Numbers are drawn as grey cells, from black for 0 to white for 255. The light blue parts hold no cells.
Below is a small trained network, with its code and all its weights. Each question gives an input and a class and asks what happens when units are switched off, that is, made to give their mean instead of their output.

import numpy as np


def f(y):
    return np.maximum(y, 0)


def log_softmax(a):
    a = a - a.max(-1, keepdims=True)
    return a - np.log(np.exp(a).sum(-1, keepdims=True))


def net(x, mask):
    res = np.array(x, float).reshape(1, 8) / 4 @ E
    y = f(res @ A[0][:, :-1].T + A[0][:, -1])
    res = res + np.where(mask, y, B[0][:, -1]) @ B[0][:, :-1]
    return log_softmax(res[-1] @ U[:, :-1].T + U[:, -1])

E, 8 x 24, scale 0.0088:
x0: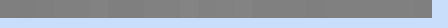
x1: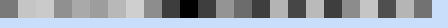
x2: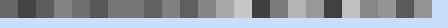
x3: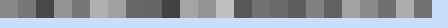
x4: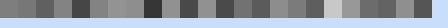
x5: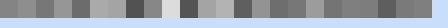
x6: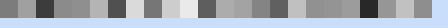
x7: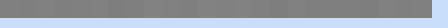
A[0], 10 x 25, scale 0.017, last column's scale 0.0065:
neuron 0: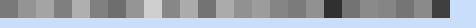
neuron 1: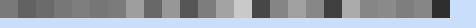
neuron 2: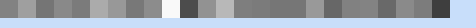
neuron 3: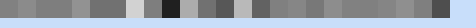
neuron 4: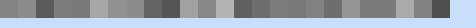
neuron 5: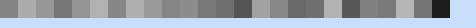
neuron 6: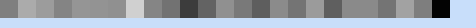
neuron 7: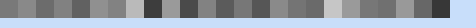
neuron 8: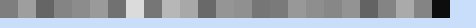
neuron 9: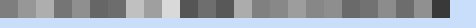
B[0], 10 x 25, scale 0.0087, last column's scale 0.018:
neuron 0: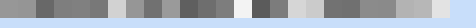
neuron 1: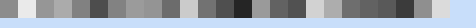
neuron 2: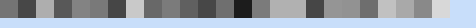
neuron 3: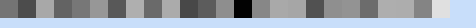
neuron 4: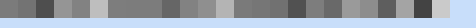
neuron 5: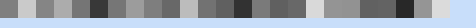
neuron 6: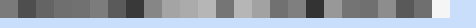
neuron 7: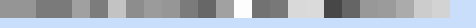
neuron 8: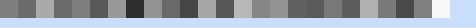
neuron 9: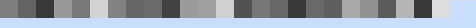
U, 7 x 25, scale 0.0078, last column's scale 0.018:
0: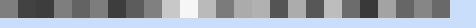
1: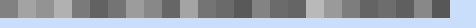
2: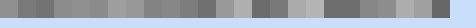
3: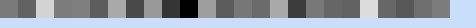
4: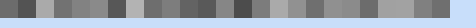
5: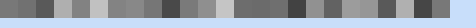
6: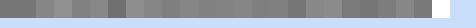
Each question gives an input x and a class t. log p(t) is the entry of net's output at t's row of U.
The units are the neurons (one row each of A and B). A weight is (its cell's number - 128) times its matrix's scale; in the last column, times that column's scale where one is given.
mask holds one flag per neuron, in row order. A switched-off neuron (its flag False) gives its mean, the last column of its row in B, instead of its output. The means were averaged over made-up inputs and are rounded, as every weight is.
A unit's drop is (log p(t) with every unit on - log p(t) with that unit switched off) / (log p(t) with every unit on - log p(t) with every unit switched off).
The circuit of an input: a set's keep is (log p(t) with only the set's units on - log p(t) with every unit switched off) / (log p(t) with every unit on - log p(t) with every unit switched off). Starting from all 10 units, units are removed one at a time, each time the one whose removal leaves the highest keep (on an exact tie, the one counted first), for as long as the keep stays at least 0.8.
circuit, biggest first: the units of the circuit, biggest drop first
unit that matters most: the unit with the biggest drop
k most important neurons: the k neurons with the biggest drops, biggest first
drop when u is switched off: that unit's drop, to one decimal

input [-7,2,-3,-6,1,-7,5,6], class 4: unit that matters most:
neuron 3
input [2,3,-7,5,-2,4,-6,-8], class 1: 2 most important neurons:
(neuron 5; neuron 8)
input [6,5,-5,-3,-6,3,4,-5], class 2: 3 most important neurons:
(neuron 0; neuron 1; neuron 3)
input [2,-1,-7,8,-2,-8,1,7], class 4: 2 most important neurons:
(neuron 3; neuron 9)
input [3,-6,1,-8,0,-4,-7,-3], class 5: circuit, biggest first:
(neuron 8; neuron 9; neuron 6)
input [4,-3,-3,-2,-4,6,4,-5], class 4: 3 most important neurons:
(neuron 2; neuron 6; neuron 7)
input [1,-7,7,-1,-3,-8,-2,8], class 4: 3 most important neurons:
(neuron 6; neuron 3; neuron 5)
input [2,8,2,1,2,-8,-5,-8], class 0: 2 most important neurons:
(neuron 6; neuron 2)
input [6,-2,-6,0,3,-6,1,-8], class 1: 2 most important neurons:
(neuron 5; neuron 2)
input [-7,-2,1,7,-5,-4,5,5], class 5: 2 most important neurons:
(neuron 4; neuron 7)
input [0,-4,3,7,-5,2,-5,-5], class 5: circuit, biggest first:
(neuron 8; neuron 6)
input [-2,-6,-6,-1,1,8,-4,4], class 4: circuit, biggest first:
(neuron 6; neuron 2)
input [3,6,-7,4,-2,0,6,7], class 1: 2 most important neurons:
(neuron 5; neuron 9)
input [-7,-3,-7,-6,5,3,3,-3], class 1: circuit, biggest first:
(neuron 5)
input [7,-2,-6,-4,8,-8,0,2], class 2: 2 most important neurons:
(neuron 7; neuron 2)
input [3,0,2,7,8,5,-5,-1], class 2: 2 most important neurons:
(neuron 7; neuron 9)
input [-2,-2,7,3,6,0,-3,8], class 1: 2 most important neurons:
(neuron 1; neuron 0)
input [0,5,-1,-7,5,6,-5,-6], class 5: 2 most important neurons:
(neuron 9; neuron 8)
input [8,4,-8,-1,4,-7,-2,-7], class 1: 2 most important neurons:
(neuron 5; neuron 2)
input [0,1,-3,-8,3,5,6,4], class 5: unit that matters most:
neuron 9
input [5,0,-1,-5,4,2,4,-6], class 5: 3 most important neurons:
(neuron 9; neuron 0; neuron 6)
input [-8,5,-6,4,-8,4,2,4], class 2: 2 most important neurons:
(neuron 0; neuron 1)
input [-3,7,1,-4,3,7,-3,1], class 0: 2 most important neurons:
(neuron 6; neuron 3)
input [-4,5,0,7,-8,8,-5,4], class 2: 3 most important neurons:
(neuron 0; neuron 3; neuron 8)
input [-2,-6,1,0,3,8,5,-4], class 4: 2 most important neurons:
(neuron 2; neuron 6)
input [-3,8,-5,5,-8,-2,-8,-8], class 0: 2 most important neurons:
(neuron 6; neuron 8)
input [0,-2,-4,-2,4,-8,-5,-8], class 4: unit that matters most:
neuron 8
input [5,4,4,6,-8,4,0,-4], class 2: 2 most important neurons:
(neuron 0; neuron 9)
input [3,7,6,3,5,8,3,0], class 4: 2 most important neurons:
(neuron 2; neuron 5)
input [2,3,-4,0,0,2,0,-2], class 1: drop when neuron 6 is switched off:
-0.1
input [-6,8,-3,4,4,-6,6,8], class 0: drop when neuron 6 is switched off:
1.7
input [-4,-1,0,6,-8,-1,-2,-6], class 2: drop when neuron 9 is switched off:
0.2
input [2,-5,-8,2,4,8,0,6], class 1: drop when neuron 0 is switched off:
0.0
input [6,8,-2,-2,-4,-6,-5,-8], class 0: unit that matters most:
neuron 6
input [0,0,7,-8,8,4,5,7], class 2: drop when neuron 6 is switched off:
0.1
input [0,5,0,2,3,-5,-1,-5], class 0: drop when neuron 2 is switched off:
0.3
